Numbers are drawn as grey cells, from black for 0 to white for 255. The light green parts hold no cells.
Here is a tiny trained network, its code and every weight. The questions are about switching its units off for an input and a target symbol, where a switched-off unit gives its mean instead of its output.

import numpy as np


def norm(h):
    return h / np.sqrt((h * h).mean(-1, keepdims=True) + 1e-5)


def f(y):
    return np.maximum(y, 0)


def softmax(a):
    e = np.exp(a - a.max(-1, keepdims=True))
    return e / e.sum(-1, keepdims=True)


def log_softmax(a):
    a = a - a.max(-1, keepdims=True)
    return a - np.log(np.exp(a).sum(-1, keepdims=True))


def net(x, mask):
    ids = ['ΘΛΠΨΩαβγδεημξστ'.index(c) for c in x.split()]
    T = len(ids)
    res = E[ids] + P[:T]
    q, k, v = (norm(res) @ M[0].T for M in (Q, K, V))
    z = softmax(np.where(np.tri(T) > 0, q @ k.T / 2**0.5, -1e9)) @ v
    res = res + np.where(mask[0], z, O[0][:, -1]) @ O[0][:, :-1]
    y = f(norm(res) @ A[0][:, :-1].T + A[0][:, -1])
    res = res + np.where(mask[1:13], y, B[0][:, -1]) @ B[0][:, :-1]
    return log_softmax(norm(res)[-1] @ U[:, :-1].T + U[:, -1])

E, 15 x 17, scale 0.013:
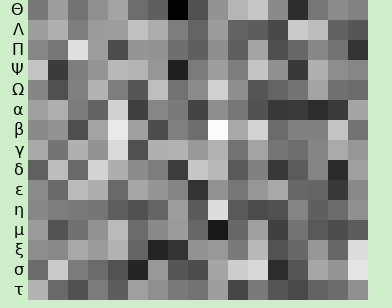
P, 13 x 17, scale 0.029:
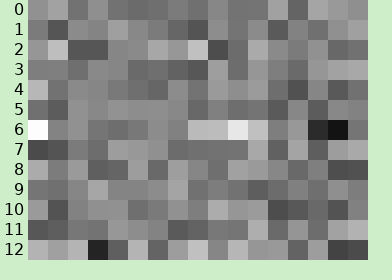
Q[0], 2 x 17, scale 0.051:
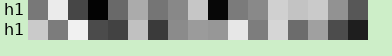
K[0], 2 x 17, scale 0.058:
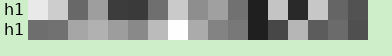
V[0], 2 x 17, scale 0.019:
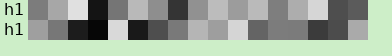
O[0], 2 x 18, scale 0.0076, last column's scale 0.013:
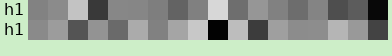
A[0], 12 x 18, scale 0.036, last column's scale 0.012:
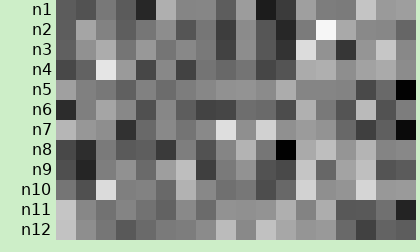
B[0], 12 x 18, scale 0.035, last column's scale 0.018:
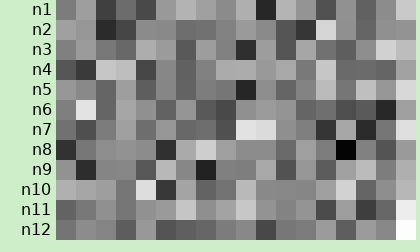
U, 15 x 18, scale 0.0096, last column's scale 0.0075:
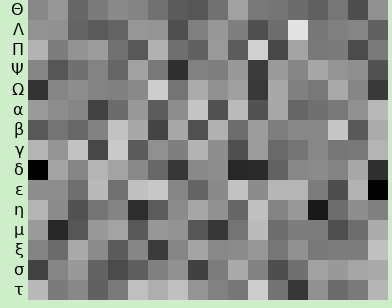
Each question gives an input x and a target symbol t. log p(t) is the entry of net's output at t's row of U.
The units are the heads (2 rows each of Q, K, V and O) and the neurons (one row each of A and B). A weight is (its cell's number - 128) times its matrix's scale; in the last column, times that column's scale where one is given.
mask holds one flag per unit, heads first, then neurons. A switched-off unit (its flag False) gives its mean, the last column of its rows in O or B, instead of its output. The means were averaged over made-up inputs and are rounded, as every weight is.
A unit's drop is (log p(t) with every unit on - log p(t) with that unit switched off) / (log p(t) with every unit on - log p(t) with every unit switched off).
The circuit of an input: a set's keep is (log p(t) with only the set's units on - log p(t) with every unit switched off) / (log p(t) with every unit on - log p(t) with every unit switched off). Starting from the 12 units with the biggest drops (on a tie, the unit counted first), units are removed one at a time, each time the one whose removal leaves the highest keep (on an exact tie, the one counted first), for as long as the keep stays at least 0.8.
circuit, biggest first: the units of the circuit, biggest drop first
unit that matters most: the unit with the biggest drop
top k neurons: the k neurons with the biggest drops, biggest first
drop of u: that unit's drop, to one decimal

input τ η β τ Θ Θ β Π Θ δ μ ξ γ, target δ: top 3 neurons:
(n12 n5 n11)
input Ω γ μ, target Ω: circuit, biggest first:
(n11 h1 n5 n7)
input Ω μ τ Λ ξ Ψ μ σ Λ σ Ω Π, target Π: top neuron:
(n7)
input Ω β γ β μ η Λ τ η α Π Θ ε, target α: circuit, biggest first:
(h1 n7)
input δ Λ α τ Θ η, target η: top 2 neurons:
(n8 n7)
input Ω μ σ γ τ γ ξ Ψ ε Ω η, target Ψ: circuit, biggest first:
(h1 n5)
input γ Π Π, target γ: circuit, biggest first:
(h1 n7 n5)
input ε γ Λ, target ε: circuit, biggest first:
(h1 n5 n12)
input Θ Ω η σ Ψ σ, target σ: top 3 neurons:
(n11 n1 n12)
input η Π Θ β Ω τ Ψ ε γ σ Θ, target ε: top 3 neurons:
(n12 n5 n11)
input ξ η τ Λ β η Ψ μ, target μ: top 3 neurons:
(n12 n11 n1)
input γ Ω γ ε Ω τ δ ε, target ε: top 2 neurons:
(n3 n12)
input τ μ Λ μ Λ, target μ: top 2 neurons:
(n11 n12)
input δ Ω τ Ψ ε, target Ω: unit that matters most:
n11
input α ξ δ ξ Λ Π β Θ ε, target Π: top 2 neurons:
(n3 n7)
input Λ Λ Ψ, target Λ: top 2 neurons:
(n5 n7)
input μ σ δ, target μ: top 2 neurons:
(n12 n11)
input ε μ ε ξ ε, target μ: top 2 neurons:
(n11 n12)
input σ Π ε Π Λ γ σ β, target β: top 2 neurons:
(n11 n1)
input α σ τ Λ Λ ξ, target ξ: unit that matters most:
n4
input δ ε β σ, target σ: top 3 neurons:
(n11 n12 n1)
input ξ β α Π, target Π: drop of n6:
0.3
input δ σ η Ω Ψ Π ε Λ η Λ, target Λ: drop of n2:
1.0
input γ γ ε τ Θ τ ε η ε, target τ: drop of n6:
0.1
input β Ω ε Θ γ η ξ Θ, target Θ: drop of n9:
0.0
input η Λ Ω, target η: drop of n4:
-0.1
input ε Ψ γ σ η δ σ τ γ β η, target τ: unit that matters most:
n12
